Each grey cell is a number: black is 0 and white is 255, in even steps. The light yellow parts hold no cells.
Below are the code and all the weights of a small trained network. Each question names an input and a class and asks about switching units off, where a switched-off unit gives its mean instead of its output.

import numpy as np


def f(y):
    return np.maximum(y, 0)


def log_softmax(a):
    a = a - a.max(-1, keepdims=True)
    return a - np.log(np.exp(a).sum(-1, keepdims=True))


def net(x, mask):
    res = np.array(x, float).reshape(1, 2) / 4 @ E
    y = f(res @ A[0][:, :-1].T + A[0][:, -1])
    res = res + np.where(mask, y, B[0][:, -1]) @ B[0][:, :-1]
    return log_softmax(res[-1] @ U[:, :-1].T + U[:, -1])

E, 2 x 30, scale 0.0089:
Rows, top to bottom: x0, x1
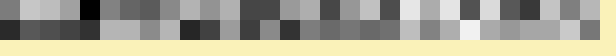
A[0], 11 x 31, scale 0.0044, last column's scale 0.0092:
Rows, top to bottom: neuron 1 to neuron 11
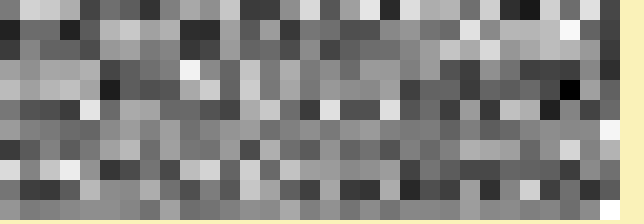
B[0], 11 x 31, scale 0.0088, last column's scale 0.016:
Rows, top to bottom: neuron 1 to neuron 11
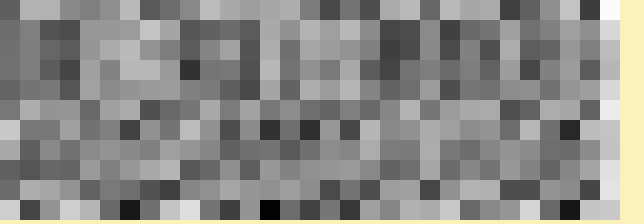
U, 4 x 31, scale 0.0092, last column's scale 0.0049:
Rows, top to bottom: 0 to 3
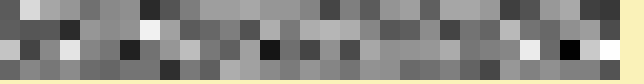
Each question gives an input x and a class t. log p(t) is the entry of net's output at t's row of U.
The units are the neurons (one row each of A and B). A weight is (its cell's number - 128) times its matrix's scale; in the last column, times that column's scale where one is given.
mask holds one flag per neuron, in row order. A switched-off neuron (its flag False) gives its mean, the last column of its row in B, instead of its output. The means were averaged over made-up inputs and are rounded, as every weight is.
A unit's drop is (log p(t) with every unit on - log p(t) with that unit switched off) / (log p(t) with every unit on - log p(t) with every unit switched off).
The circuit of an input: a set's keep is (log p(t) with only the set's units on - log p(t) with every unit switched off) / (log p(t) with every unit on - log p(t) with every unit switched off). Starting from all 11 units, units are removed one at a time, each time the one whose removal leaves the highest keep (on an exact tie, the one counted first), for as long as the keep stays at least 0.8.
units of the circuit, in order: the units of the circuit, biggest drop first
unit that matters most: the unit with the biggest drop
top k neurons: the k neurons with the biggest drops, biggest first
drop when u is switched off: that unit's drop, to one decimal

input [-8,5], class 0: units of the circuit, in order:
(neuron 10)
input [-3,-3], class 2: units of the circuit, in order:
(neuron 1; neuron 2)
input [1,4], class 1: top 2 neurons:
(neuron 2; neuron 3)
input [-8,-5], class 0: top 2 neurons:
(neuron 10; neuron 6)
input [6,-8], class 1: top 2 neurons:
(neuron 9; neuron 5)
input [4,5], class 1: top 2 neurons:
(neuron 10; neuron 6)
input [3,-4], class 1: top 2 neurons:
(neuron 10; neuron 6)
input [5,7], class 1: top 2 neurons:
(neuron 2; neuron 3)
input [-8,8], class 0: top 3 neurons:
(neuron 10; neuron 6; neuron 9)
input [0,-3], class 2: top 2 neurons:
(neuron 2; neuron 3)
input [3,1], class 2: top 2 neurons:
(neuron 10; neuron 6)
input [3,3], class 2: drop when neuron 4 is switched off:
0.1
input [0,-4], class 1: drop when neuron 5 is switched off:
0.2
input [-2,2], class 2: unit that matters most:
neuron 1
